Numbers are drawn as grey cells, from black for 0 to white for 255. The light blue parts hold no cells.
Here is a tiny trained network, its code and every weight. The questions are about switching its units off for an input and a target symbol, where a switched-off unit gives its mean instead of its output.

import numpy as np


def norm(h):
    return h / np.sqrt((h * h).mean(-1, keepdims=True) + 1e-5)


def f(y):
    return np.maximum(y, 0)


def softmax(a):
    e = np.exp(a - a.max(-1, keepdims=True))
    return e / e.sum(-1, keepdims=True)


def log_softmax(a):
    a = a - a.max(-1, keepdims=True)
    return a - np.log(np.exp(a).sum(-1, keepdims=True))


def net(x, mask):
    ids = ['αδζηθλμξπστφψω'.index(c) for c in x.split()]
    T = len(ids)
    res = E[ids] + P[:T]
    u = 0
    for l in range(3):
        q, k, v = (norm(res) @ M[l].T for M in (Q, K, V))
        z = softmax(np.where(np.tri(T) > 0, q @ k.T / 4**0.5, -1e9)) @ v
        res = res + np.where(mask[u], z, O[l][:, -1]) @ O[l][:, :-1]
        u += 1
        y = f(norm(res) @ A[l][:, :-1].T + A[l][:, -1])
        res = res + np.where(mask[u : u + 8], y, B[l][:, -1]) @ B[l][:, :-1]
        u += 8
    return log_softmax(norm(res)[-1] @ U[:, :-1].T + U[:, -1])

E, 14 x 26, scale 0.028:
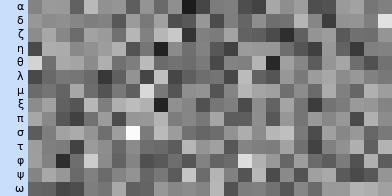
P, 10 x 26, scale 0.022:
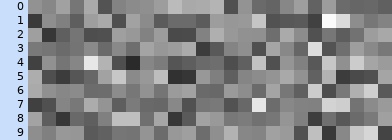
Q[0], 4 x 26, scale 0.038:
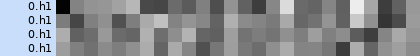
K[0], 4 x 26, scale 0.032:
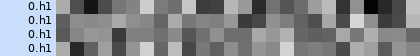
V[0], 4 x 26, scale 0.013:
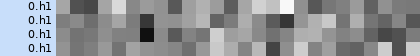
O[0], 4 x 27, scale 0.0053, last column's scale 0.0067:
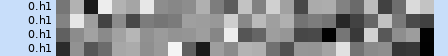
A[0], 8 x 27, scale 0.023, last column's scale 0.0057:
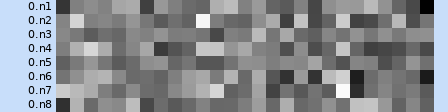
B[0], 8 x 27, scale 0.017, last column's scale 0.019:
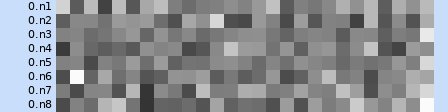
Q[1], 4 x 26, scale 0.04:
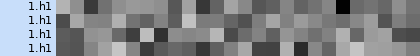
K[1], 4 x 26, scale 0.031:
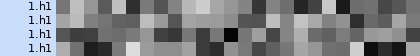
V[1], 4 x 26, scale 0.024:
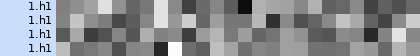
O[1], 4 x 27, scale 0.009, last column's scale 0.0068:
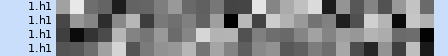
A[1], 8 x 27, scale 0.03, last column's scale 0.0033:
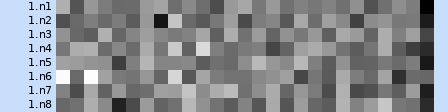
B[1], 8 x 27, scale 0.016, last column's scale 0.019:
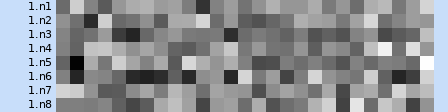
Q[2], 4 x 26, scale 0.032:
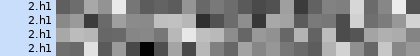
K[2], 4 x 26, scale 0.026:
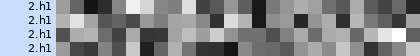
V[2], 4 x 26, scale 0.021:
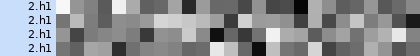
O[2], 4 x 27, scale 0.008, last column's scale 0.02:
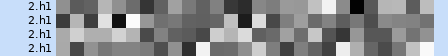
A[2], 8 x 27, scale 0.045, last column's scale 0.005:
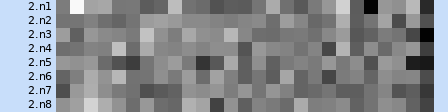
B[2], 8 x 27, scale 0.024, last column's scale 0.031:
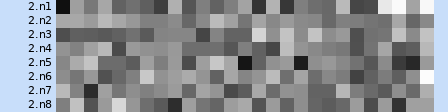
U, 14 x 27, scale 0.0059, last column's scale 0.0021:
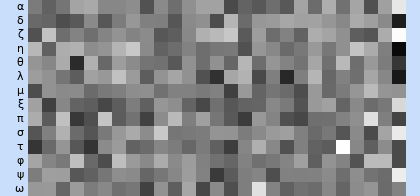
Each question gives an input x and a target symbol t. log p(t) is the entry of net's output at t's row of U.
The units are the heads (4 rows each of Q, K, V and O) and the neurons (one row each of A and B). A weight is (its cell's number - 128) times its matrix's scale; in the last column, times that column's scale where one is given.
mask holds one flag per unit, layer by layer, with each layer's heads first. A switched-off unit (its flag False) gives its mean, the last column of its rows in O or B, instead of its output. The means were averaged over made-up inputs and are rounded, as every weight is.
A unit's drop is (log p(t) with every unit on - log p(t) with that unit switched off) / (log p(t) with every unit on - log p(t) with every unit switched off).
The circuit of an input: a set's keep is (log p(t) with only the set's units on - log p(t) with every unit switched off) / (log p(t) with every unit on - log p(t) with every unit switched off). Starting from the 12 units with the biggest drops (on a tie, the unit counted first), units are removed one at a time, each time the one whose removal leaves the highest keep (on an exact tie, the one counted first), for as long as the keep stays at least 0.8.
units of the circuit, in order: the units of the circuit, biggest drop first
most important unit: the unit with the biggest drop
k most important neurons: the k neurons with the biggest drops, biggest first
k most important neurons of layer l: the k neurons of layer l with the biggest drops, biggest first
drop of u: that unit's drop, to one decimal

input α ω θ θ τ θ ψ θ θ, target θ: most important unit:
0.n8
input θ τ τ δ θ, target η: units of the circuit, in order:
(0.h1, 2.n4, 0.n1, 2.n1)
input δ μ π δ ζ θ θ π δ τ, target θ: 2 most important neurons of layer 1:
(1.n7, 1.n6)
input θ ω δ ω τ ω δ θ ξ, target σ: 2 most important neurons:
(1.n5, 2.n6)
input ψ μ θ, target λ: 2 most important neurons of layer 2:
(2.n2, 2.n1)
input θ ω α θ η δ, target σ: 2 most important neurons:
(1.n5, 2.n6)
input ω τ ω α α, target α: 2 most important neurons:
(2.n1, 2.n3)
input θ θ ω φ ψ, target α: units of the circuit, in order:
(1.h1, 0.n8)
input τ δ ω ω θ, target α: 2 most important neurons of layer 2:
(2.n1, 2.n3)
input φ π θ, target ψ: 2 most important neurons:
(0.n8, 2.n5)
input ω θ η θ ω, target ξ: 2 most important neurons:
(2.n1, 1.n3)
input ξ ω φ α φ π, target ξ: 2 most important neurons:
(0.n8, 1.n4)
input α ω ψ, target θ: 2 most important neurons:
(0.n8, 1.n4)
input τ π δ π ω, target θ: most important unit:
0.h1
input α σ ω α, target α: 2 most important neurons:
(1.n4, 2.n8)
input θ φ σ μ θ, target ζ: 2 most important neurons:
(1.n5, 2.n1)
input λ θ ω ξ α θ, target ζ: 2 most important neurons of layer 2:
(2.n1, 2.n6)
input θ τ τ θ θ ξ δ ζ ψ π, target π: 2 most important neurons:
(0.n2, 0.n7)
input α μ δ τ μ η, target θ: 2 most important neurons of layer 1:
(1.n4, 1.n1)
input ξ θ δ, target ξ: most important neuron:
(0.n8)
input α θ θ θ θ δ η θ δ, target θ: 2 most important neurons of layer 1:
(1.n4, 1.n1)
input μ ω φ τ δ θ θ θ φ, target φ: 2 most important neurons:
(1.n7, 0.n8)
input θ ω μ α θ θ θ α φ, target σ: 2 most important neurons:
(1.n5, 2.n6)
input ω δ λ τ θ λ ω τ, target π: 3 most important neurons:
(2.n1, 1.n6, 0.n5)
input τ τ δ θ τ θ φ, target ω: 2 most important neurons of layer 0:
(0.n2, 0.n8)
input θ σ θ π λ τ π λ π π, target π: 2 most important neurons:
(0.n7, 0.n2)
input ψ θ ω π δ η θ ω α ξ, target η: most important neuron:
(1.n4)
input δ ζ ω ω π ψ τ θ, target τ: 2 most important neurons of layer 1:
(1.n6, 1.n5)
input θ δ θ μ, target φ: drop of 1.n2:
0.2
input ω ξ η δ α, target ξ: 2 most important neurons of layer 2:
(2.n1, 2.n3)
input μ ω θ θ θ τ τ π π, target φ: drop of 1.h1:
1.2
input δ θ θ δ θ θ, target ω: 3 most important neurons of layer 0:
(0.n6, 0.n1, 0.n8)
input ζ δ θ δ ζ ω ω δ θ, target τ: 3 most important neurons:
(0.n8, 0.n4, 2.n1)
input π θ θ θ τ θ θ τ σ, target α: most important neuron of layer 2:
(2.n1)
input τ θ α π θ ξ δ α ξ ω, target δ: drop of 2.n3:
0.4
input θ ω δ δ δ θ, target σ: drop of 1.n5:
1.5
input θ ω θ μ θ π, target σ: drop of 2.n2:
0.0
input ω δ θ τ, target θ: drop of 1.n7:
0.1
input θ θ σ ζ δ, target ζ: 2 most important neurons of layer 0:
(0.n8, 0.n5)
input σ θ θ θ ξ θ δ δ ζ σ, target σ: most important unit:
1.n5
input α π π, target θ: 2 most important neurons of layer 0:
(0.n8, 0.n6)
